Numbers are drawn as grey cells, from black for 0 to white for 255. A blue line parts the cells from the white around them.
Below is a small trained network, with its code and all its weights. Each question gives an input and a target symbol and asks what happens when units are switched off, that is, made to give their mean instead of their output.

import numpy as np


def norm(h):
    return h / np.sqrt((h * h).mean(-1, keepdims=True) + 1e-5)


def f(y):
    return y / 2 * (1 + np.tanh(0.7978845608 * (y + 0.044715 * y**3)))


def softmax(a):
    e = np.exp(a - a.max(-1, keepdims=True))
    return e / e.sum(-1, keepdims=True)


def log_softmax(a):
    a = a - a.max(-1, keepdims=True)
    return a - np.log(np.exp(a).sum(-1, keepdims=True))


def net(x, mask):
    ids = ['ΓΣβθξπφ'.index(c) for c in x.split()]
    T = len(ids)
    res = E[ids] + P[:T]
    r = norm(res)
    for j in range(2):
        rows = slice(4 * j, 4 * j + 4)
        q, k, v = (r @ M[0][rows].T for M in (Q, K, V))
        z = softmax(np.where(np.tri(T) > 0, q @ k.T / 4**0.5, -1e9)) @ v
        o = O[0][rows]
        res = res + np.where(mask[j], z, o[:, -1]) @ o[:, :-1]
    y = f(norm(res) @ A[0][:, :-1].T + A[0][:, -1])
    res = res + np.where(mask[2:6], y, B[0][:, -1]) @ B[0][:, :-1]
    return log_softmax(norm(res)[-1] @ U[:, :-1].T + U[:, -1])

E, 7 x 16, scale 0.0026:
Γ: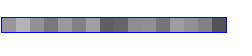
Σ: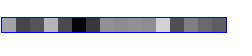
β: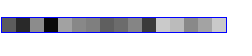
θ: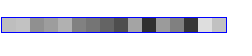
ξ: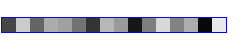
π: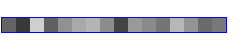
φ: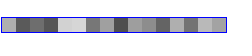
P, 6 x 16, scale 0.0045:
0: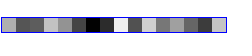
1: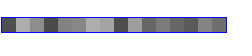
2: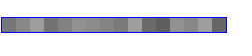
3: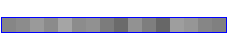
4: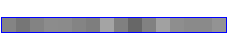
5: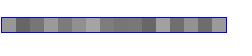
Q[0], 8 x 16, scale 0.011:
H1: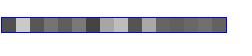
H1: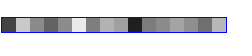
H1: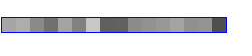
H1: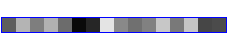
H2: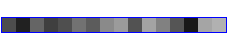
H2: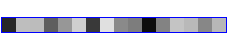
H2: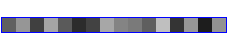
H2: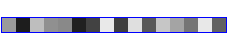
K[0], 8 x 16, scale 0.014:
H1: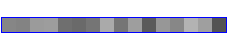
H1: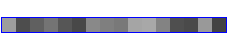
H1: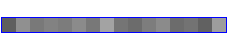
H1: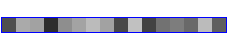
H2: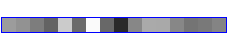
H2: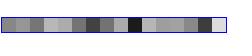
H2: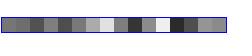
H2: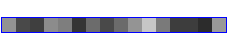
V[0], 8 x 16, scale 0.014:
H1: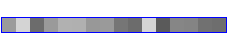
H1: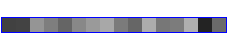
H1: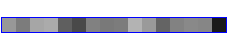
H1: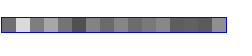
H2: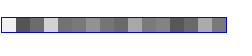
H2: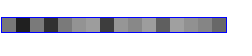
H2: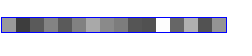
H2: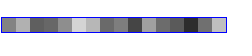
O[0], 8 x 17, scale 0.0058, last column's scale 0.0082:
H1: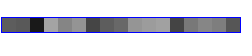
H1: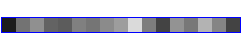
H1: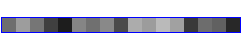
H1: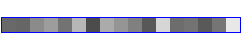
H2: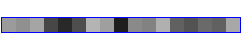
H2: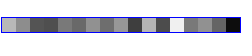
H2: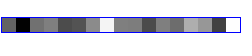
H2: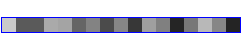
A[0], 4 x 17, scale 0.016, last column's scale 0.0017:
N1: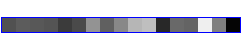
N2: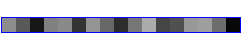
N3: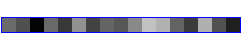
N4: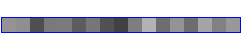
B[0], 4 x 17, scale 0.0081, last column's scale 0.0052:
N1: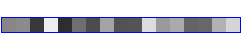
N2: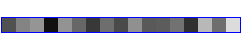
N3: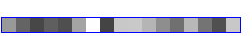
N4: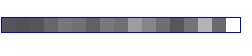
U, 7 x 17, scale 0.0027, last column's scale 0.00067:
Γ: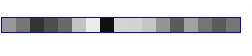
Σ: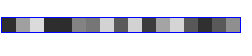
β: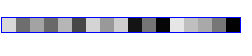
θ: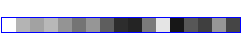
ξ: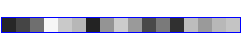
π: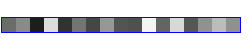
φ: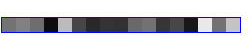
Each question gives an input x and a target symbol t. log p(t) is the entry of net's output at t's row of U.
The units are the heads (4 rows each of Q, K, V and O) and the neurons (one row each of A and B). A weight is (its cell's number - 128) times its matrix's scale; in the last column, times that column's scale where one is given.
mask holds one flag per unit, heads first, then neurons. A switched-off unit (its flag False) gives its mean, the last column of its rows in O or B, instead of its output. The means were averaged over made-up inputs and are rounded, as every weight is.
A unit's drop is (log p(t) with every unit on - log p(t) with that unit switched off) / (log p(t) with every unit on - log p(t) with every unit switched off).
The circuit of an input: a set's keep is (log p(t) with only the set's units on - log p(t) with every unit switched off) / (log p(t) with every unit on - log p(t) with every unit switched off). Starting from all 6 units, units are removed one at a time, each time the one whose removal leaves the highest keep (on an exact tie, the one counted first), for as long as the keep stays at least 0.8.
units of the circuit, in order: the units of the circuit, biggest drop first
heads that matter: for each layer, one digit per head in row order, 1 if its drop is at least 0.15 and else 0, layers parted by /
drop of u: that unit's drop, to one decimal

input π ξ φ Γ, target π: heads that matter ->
10
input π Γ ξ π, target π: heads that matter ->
10
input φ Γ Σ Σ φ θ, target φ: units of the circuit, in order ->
[H1 N2]
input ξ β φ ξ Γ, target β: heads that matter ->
10
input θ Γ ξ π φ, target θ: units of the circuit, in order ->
[H2]
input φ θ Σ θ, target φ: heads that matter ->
00
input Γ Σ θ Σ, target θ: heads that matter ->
10
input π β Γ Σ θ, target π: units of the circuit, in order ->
[H1 N1]
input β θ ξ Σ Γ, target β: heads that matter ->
01
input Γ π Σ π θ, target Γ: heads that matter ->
10
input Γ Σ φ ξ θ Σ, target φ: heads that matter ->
10
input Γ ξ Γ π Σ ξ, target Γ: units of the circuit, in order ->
[H1 N3]
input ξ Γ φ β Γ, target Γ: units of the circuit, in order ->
[H1 N3]
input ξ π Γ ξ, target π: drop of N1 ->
0.9
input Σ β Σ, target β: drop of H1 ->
0.9
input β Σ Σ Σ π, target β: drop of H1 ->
0.1
